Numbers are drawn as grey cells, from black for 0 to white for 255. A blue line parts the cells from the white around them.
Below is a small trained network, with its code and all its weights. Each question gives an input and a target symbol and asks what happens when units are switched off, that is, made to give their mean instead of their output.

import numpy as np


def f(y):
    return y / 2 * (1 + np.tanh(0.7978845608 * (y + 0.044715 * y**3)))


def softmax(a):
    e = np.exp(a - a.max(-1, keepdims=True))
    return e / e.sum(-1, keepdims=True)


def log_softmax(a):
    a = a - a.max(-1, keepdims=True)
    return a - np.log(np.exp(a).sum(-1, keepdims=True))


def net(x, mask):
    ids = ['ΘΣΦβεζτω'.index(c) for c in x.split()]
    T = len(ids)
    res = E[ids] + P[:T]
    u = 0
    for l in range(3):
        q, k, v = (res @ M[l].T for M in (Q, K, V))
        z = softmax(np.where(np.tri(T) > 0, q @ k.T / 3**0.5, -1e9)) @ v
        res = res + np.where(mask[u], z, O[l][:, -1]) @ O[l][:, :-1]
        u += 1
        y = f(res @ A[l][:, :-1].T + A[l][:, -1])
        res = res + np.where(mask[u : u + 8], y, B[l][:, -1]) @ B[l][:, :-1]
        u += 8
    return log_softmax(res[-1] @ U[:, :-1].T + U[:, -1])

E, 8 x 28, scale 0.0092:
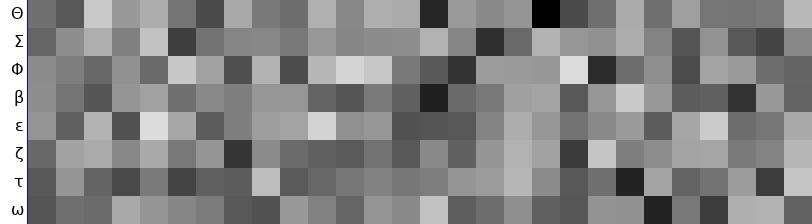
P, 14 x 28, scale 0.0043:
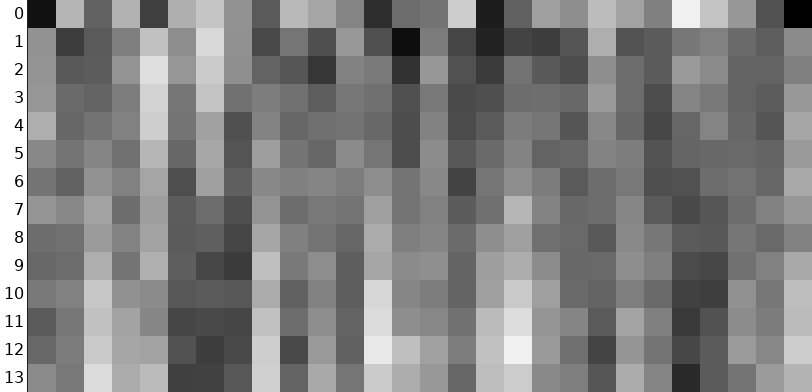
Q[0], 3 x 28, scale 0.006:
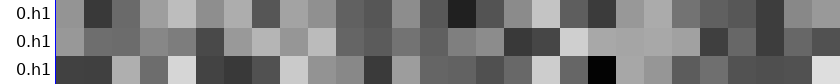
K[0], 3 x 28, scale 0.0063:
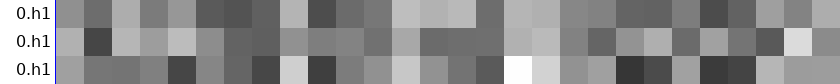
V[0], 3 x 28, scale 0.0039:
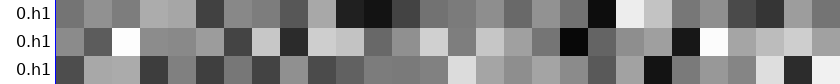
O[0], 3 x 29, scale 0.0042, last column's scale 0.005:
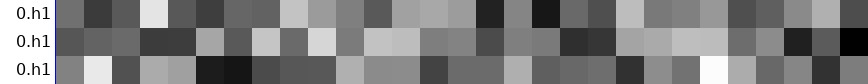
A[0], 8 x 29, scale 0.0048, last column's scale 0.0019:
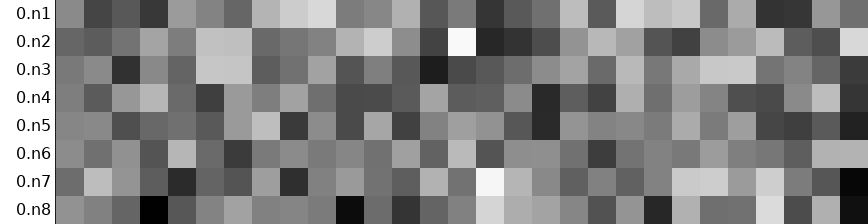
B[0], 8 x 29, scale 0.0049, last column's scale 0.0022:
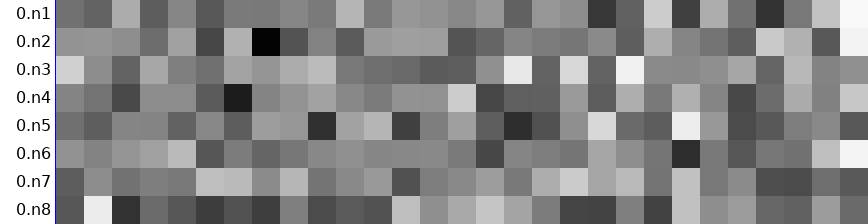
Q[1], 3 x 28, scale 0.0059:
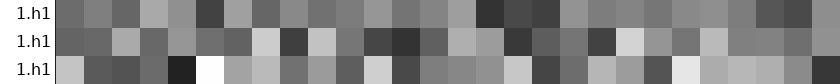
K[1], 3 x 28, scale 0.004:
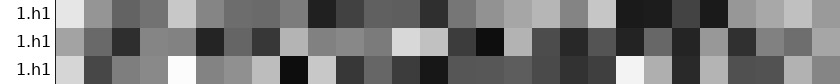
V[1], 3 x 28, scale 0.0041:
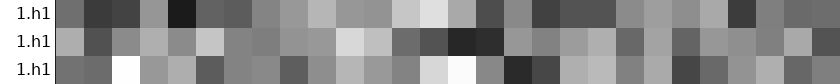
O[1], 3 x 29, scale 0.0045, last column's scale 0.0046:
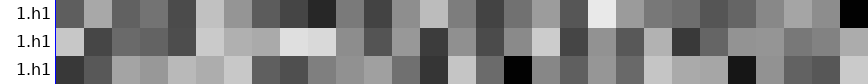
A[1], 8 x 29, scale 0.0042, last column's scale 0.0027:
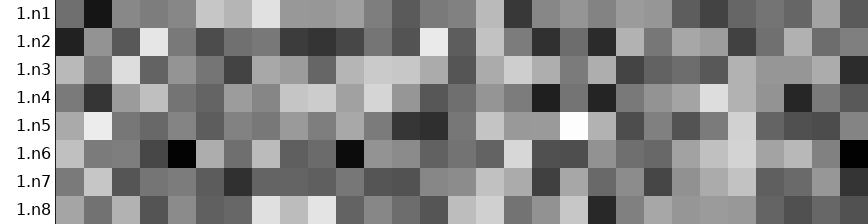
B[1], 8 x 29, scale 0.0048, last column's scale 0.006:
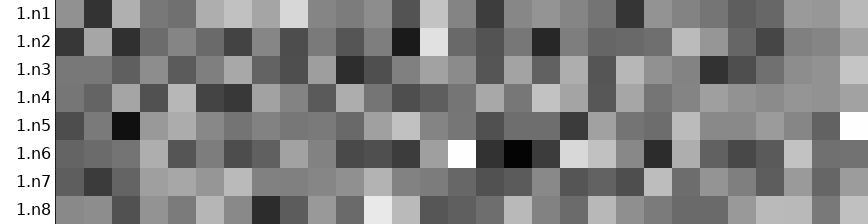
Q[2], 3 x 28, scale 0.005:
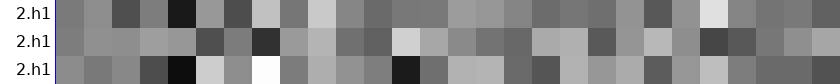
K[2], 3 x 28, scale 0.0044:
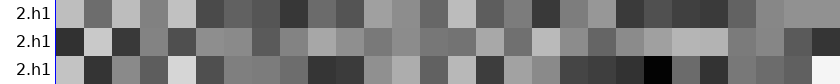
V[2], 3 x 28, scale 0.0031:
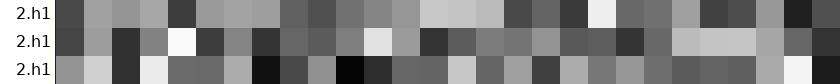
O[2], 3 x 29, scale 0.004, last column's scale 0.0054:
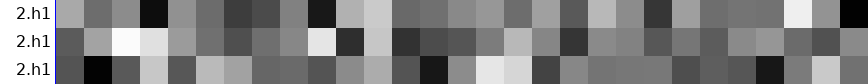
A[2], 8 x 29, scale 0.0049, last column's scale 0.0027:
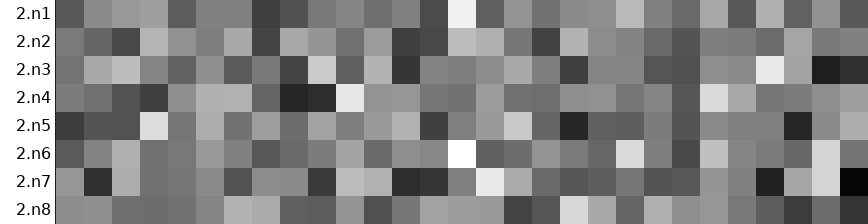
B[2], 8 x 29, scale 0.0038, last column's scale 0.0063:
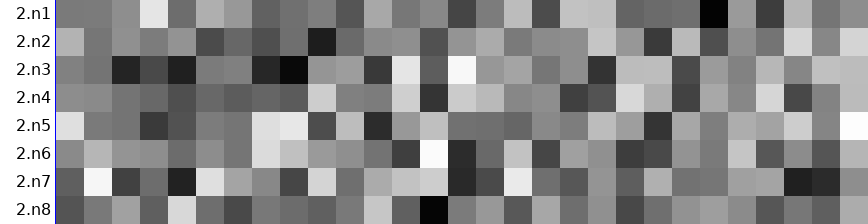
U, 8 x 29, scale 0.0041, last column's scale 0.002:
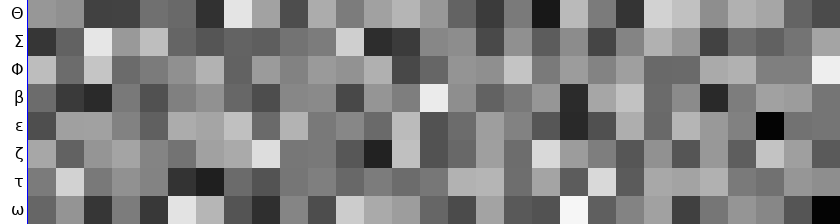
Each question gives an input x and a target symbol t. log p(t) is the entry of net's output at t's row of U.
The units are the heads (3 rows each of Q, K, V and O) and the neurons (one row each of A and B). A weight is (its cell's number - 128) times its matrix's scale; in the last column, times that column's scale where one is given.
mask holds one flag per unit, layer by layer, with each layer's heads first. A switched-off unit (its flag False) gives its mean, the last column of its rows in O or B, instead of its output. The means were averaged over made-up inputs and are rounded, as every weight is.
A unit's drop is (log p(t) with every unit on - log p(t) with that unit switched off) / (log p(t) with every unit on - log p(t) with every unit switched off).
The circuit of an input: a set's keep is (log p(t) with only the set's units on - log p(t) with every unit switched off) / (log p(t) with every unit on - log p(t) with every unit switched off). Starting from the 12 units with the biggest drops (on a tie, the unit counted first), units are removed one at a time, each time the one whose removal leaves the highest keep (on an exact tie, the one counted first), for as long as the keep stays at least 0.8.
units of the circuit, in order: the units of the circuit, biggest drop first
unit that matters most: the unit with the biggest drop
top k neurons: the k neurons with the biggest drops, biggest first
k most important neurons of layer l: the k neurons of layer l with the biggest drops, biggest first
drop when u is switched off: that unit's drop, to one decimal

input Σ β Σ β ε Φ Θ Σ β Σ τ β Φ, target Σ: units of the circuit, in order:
1.h1; 2.h1
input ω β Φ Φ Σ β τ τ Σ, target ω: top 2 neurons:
2.n7; 0.n2
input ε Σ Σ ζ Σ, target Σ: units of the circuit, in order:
1.h1; 2.n5; 2.n3
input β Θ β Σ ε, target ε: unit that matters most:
2.n6
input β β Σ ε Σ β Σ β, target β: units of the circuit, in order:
0.h1; 2.h1; 1.h1
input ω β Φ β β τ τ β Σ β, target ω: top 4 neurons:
2.n7; 0.n2; 1.n7; 1.n4
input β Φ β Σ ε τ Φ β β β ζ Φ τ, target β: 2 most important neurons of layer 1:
1.n7; 1.n3
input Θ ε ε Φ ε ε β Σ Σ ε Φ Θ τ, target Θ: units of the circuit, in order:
0.h1; 2.h1; 1.n5
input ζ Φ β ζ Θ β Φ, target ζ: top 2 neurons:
2.n5; 0.n3
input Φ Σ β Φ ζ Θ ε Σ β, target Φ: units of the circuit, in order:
1.h1; 1.n8; 0.h1; 1.n2
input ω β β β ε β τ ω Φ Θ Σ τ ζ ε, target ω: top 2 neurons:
2.n7; 0.n2
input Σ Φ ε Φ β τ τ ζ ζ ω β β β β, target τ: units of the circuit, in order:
1.h1; 0.h1; 0.n8
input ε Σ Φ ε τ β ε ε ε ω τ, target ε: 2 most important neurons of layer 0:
0.n3; 0.n1
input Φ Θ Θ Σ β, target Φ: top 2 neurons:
1.n8; 0.n1
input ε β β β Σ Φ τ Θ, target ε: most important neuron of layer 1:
1.n4
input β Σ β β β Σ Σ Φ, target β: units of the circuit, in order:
0.h1; 2.h1; 1.h1; 1.n5
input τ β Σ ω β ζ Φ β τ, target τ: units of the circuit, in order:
1.h1; 0.n8
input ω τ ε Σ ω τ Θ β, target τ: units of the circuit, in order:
1.h1; 0.n8
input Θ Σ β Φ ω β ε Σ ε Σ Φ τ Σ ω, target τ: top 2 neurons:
0.n8; 2.n5
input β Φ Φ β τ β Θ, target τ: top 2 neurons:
0.n8; 1.n1
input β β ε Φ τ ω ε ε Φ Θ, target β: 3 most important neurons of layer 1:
1.n3; 1.n5; 1.n1
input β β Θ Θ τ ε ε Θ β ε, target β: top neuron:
1.n5
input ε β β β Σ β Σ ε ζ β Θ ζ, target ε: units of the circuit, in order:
2.h1; 0.h1; 2.n2; 1.n4
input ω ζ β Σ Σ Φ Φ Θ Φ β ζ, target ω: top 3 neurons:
2.n7; 0.n2; 1.n4
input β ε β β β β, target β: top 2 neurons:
0.n4; 2.n5
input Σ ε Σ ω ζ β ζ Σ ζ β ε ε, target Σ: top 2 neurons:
0.n6; 2.n5
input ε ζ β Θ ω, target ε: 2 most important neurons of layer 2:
2.n2; 2.n6
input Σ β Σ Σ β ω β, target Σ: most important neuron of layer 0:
0.n1
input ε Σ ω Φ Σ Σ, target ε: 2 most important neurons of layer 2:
2.n2; 2.n5
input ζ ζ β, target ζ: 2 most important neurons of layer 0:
0.n3; 0.n2
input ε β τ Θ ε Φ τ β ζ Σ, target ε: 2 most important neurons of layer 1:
1.n4; 1.n7
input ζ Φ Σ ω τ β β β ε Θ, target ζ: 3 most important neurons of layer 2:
2.n5; 2.n4; 2.n3
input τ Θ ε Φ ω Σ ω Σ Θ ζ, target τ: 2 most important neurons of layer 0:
0.n8; 0.n7
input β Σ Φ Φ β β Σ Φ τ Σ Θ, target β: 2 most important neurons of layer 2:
2.n6; 2.n4
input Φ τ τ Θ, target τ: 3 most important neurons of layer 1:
1.n1; 1.n4; 1.n5
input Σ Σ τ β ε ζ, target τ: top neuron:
1.n1
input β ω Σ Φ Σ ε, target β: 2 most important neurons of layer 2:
2.n4; 2.n5
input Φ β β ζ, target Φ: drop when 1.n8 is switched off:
0.3
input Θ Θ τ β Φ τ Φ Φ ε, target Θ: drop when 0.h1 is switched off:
1.3
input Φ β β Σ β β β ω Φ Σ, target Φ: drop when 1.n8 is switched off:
0.4
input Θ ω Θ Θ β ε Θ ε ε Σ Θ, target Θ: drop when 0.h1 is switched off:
1.2
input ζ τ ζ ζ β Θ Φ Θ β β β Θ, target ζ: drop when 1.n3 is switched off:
0.4
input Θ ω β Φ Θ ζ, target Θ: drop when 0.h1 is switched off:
1.0
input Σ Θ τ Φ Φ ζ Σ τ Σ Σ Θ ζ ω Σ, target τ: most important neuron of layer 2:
2.n8
